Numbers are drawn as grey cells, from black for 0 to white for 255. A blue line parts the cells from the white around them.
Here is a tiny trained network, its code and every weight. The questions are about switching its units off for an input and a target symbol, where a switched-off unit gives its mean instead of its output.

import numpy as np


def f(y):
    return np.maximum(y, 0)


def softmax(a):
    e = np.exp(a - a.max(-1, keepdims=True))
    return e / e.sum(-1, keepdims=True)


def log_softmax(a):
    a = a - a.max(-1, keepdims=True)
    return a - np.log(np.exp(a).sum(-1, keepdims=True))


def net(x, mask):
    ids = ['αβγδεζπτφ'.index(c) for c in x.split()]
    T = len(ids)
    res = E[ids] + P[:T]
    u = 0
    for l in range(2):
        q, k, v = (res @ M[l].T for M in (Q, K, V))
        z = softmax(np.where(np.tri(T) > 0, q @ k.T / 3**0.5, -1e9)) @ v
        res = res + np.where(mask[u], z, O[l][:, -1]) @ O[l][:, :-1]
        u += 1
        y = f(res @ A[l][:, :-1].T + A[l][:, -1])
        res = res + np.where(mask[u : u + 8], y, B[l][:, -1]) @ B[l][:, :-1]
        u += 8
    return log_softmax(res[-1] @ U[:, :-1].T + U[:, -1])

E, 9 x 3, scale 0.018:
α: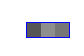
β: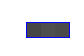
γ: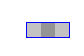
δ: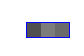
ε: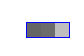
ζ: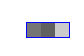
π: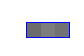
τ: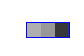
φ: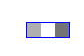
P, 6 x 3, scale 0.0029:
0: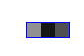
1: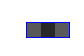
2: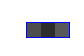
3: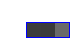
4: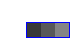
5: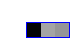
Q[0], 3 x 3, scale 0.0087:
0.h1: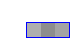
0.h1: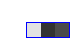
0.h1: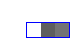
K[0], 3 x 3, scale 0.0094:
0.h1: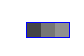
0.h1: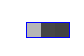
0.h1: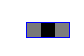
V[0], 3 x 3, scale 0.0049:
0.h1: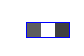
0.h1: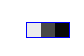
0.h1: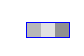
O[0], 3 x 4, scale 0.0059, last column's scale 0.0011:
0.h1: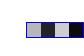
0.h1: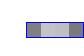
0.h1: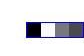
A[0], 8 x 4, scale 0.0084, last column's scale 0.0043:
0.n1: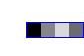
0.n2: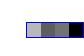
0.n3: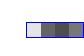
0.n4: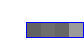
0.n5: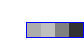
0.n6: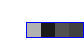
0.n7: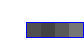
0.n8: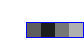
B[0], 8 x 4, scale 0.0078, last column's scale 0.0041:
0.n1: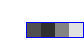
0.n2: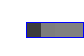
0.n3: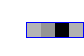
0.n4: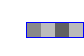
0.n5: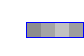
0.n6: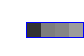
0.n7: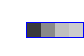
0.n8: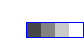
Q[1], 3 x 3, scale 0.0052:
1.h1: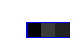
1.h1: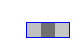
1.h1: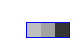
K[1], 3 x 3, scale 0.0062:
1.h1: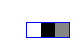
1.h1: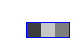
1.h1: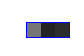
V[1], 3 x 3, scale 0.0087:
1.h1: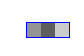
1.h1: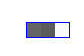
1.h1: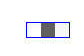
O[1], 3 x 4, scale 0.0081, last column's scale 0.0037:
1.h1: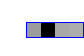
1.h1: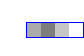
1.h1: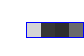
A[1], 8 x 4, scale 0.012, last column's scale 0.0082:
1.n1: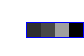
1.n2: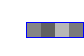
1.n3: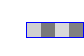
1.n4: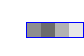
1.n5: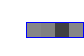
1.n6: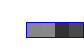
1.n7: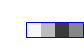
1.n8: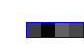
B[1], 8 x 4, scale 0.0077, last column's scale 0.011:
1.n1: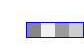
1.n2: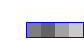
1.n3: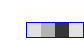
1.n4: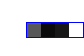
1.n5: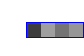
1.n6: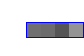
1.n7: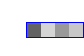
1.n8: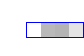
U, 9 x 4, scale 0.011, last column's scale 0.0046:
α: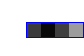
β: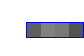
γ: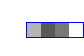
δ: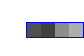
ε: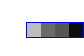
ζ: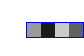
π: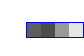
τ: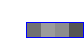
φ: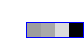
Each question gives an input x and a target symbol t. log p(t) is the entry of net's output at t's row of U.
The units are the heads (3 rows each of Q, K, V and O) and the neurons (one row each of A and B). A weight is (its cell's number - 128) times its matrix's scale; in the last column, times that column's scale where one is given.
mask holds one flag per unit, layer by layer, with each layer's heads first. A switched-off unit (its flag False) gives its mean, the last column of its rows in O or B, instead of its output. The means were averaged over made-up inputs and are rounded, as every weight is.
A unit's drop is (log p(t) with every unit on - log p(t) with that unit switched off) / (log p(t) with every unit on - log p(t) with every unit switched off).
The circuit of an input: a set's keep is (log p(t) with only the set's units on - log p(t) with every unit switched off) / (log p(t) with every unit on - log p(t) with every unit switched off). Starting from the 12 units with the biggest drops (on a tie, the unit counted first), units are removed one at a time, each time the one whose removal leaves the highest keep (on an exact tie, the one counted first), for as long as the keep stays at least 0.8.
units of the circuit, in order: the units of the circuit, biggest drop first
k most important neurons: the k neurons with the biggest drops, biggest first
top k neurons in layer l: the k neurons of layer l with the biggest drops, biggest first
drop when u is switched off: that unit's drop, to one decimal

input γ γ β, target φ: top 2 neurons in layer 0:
0.n7, 0.n8
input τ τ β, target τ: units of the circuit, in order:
1.h1, 1.n4
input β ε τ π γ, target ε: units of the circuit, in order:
1.n3, 1.n4
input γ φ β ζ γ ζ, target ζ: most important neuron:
0.n1
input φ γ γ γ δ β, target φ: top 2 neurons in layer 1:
1.n8, 1.n1
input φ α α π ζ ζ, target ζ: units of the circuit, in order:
0.n1, 1.n2, 0.h1, 1.h1
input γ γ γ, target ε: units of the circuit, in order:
1.n3, 1.h1
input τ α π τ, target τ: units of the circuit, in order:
1.n4, 1.h1
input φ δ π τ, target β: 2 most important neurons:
0.n3, 1.n8
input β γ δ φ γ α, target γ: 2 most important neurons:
1.n8, 0.n1
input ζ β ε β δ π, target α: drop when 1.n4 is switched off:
0.2
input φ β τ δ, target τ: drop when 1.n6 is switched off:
0.0
